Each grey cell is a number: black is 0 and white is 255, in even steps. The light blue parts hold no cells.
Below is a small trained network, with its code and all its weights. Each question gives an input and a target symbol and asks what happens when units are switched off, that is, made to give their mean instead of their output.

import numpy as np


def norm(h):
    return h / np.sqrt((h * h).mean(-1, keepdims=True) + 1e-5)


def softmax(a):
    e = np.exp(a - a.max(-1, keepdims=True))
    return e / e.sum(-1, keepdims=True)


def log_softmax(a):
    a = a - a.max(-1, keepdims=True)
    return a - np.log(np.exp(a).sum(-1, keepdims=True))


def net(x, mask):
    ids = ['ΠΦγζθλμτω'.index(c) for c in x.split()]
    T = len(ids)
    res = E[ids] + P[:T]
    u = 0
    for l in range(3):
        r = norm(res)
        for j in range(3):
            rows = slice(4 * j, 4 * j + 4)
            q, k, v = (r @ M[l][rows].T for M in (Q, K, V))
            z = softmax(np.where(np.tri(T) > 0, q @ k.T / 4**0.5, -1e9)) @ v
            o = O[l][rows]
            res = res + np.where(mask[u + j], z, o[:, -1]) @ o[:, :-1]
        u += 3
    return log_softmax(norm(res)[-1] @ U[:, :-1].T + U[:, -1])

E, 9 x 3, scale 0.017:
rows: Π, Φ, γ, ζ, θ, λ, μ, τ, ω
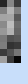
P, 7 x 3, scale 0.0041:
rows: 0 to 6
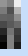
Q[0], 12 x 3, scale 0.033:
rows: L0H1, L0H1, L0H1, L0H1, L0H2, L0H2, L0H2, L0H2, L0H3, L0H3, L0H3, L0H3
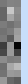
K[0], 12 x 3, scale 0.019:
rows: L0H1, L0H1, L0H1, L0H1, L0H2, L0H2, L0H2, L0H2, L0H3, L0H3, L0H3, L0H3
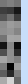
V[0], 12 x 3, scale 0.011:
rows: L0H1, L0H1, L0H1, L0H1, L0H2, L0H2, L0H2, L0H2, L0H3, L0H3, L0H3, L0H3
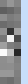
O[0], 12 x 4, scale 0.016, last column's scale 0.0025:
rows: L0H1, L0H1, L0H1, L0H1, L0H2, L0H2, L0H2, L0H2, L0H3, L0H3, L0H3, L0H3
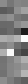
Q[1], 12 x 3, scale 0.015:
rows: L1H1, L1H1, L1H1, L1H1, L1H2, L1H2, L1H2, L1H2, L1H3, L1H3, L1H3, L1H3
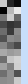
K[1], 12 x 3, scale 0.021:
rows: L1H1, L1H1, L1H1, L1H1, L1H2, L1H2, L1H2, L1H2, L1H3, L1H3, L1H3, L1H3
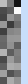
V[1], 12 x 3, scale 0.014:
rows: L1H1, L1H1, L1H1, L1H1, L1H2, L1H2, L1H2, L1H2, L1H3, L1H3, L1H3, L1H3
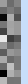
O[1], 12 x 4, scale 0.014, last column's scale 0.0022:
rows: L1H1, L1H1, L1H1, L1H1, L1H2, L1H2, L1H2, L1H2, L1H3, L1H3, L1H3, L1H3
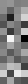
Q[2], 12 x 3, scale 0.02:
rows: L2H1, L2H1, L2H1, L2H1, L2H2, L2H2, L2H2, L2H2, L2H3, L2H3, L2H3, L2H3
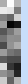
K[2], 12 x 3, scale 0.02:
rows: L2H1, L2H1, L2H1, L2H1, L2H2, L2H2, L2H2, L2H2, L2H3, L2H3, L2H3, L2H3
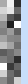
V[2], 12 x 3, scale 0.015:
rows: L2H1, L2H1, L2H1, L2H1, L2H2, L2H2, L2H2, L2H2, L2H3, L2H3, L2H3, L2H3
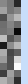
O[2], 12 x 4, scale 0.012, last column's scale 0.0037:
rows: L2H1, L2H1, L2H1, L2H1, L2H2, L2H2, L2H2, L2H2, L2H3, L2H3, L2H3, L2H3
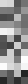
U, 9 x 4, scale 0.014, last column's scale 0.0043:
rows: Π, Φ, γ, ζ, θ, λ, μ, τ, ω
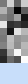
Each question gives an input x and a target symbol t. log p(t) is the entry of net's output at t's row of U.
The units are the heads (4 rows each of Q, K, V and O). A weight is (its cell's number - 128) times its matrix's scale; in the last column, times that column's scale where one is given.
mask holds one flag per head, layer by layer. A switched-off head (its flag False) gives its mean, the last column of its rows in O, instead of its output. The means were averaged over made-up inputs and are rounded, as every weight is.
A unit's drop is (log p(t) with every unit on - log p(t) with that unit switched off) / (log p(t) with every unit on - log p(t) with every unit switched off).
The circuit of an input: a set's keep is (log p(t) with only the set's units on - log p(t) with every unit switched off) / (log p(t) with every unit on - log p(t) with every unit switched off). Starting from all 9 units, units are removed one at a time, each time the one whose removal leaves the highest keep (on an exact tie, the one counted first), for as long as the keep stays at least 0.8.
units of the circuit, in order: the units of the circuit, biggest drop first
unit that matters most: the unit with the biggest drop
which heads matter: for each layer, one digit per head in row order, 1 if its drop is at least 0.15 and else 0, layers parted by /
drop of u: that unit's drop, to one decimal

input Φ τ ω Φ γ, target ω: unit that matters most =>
L0H2
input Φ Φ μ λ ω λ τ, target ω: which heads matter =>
100 / 000 / 001
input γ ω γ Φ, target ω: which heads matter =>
010 / 000 / 001
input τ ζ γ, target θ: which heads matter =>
010 / 000 / 000
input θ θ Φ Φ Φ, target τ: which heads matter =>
011 / 101 / 111
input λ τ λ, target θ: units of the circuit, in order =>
L0H2, L2H3
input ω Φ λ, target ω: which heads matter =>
011 / 001 / 001
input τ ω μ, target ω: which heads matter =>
000 / 000 / 001
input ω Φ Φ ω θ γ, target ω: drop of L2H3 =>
1.0
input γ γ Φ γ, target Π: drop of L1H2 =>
0.0
